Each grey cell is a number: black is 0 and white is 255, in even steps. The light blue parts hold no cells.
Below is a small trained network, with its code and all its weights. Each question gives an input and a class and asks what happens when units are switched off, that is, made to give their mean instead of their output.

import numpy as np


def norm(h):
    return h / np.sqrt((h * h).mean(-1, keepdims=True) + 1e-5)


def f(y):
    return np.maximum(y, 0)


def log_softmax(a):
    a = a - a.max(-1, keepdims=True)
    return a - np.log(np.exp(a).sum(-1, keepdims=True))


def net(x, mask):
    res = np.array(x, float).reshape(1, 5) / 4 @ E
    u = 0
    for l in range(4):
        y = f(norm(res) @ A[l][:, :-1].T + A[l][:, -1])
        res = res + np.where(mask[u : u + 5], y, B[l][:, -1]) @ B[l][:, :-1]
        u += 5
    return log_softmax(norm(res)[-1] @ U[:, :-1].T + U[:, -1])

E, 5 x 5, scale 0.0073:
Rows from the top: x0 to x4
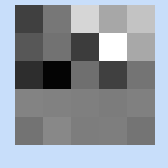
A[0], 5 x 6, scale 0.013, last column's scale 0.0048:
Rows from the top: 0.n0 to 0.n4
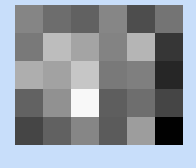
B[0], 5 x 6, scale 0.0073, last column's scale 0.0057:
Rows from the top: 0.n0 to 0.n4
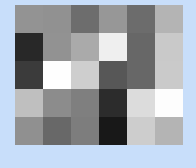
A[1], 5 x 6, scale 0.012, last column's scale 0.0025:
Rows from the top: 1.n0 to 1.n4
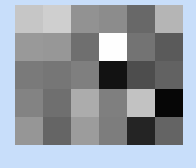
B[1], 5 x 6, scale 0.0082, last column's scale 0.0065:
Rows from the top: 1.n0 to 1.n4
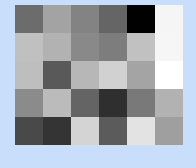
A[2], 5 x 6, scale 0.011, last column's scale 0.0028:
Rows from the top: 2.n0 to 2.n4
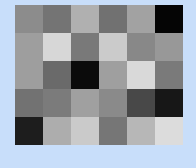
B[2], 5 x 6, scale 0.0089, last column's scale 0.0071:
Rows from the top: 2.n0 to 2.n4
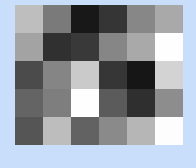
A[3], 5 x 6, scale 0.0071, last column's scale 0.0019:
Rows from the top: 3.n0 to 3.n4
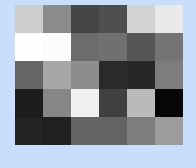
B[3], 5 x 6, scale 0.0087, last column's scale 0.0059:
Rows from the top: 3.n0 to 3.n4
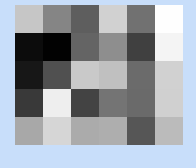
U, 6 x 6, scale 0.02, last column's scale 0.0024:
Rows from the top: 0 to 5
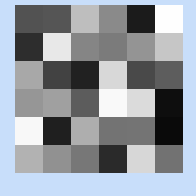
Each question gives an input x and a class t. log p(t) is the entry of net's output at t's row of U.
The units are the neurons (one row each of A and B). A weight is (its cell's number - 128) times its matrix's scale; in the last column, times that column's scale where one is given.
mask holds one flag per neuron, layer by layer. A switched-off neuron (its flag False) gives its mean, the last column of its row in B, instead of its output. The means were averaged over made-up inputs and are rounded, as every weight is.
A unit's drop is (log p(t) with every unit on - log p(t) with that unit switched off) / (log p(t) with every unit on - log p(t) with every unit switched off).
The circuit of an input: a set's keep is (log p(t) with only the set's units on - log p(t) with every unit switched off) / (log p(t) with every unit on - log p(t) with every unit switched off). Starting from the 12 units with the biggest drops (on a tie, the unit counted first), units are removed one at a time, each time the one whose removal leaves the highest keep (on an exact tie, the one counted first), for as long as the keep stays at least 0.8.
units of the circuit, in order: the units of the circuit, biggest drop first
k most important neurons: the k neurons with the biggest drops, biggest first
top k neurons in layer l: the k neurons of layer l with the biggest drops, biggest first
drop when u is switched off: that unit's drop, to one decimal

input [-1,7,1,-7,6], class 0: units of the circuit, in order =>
2.n2
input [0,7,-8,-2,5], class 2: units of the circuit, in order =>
3.n1; 1.n0
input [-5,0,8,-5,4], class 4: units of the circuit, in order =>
1.n2; 3.n1
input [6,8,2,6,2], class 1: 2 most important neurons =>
2.n2; 1.n2
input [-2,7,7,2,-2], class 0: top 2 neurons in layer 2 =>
2.n2; 2.n4
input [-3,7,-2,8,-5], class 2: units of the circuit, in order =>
2.n1; 2.n2
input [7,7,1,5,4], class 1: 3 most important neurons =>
2.n2; 1.n2; 1.n0
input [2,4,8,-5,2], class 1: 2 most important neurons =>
3.n3; 3.n1
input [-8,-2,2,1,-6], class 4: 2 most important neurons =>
1.n4; 1.n2
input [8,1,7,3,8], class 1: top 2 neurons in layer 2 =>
2.n1; 2.n4
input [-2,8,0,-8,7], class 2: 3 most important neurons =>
2.n1; 1.n1; 2.n2
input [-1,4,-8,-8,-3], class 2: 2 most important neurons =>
3.n1; 1.n0
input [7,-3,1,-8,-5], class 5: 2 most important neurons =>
0.n3; 1.n0
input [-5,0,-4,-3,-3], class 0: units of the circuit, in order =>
1.n0
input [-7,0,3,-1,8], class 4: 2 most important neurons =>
1.n2; 1.n4
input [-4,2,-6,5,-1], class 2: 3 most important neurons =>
1.n1; 2.n1; 2.n2
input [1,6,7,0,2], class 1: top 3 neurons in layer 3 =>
3.n3; 3.n1; 3.n4
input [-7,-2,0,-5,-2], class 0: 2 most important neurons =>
1.n0; 2.n1
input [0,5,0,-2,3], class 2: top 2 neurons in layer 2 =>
2.n1; 2.n2
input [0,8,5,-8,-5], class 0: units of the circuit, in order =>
2.n2
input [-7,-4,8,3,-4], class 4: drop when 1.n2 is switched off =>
0.1
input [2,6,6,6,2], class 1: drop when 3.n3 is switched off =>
0.3
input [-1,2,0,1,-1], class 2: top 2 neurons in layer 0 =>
0.n4; 0.n3
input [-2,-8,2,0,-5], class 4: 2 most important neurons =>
1.n2; 2.n2
